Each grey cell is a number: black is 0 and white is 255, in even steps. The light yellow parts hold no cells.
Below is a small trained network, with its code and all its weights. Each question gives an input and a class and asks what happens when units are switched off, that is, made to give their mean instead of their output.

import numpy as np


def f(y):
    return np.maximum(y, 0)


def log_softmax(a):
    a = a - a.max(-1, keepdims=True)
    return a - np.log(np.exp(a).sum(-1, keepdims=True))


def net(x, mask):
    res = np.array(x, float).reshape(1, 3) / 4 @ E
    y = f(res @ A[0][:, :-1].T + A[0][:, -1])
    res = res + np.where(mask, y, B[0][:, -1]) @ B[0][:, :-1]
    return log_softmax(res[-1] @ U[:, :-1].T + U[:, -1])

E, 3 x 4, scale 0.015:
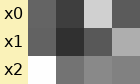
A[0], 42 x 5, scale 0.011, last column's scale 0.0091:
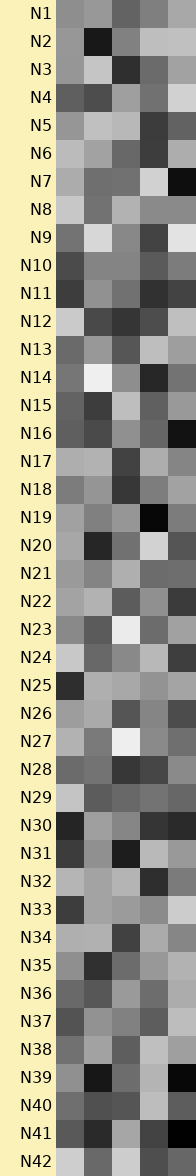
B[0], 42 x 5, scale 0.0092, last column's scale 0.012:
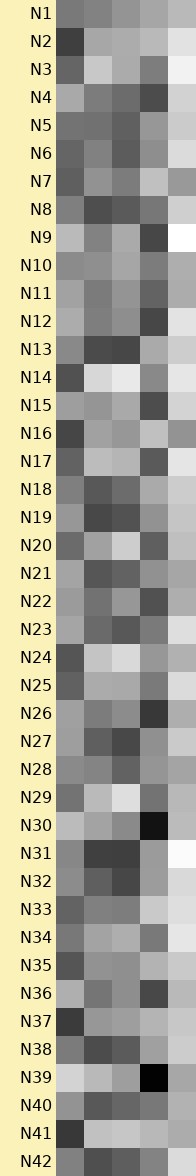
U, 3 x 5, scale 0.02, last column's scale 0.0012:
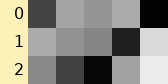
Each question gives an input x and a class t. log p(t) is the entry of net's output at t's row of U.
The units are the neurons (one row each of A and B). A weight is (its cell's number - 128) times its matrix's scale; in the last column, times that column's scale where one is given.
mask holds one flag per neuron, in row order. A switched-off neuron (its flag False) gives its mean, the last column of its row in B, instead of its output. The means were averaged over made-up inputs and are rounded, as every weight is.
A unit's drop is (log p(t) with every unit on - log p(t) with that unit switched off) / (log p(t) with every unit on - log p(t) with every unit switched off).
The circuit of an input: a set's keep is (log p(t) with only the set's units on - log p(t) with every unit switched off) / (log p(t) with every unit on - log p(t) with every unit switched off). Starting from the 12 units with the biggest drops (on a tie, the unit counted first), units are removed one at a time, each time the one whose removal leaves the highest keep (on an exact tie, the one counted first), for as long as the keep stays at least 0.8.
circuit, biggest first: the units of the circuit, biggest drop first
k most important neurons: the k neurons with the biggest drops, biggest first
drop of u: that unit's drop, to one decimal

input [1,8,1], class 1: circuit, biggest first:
(N39)
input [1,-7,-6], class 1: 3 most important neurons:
(N30; N9; N2)
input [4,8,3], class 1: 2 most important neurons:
(N39; N4)
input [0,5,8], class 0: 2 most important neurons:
(N2; N35)
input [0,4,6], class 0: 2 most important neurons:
(N2; N9)
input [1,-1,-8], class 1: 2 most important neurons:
(N30; N2)
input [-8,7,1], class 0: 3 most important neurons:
(N17; N20; N34)
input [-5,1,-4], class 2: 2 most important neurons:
(N31; N14)
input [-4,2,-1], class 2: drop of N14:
0.2
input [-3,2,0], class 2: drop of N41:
0.1
